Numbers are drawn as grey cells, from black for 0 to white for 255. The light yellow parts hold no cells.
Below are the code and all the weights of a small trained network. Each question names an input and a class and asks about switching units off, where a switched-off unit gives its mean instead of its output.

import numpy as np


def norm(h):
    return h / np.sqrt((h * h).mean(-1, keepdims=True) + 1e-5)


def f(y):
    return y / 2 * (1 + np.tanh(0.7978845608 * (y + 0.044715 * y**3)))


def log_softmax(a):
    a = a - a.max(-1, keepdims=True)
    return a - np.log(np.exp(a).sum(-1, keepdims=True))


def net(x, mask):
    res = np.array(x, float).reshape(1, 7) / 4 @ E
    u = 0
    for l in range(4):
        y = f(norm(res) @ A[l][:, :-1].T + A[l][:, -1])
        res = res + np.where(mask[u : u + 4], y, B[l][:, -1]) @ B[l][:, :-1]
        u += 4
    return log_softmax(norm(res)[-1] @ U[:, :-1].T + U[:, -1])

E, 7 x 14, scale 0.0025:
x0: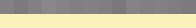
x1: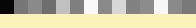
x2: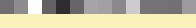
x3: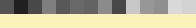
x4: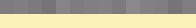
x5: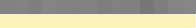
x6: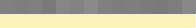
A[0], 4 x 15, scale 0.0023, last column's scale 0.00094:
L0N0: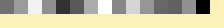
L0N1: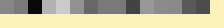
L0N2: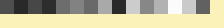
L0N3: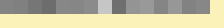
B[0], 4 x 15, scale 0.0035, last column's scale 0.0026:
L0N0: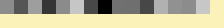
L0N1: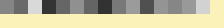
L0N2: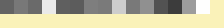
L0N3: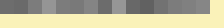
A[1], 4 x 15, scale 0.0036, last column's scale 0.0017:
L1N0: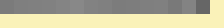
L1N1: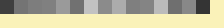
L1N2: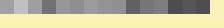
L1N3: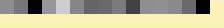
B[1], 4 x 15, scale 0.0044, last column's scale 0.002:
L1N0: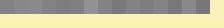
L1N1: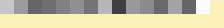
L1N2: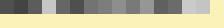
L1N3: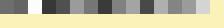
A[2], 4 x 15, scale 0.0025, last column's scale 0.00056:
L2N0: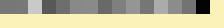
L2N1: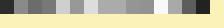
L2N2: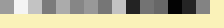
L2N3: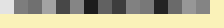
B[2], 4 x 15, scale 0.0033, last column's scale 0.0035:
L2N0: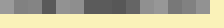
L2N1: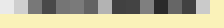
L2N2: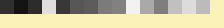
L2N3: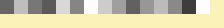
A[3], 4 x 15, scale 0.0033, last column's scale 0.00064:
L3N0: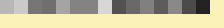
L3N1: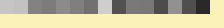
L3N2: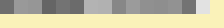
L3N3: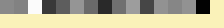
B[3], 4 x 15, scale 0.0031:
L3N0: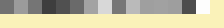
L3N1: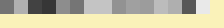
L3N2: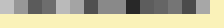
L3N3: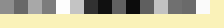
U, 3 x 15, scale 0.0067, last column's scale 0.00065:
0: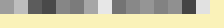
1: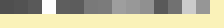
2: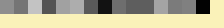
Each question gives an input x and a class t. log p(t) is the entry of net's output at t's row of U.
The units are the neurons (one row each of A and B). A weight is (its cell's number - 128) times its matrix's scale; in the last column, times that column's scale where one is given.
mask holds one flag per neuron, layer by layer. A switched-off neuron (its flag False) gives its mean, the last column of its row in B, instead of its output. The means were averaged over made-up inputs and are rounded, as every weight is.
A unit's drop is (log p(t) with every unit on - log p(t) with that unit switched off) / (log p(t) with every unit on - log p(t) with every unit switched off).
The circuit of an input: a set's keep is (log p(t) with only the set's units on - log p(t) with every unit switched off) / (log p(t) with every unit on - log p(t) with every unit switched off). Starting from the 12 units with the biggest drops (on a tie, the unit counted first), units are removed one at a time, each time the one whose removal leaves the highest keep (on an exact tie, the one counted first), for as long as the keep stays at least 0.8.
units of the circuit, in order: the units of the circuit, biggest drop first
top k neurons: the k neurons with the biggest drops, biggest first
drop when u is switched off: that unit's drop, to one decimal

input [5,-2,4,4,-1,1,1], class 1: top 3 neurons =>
[L0N2; L0N1; L1N3]
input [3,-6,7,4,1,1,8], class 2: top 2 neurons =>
[L0N0; L1N1]
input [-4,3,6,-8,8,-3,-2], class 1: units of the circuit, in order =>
[L2N2]
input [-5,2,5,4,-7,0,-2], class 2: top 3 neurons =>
[L0N0; L2N2; L1N2]
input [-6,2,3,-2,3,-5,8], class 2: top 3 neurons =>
[L0N0; L0N2; L2N3]
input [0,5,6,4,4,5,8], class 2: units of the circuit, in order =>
[L0N0; L3N3]
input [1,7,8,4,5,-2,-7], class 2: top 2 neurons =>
[L0N0; L2N3]
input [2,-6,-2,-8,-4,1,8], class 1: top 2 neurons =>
[L2N2; L1N1]
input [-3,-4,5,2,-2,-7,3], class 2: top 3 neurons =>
[L0N0; L1N1; L2N1]
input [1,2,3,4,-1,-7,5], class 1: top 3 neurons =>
[L0N2; L1N3; L0N1]
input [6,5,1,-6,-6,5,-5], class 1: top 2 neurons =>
[L2N2; L1N2]
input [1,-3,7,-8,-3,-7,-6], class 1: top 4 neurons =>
[L2N2; L0N1; L1N3; L1N2]
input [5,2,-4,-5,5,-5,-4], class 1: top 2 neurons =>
[L2N2; L0N0]
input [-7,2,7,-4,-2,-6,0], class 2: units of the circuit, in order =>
[L0N0]
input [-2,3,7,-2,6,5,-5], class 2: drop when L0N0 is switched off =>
0.1
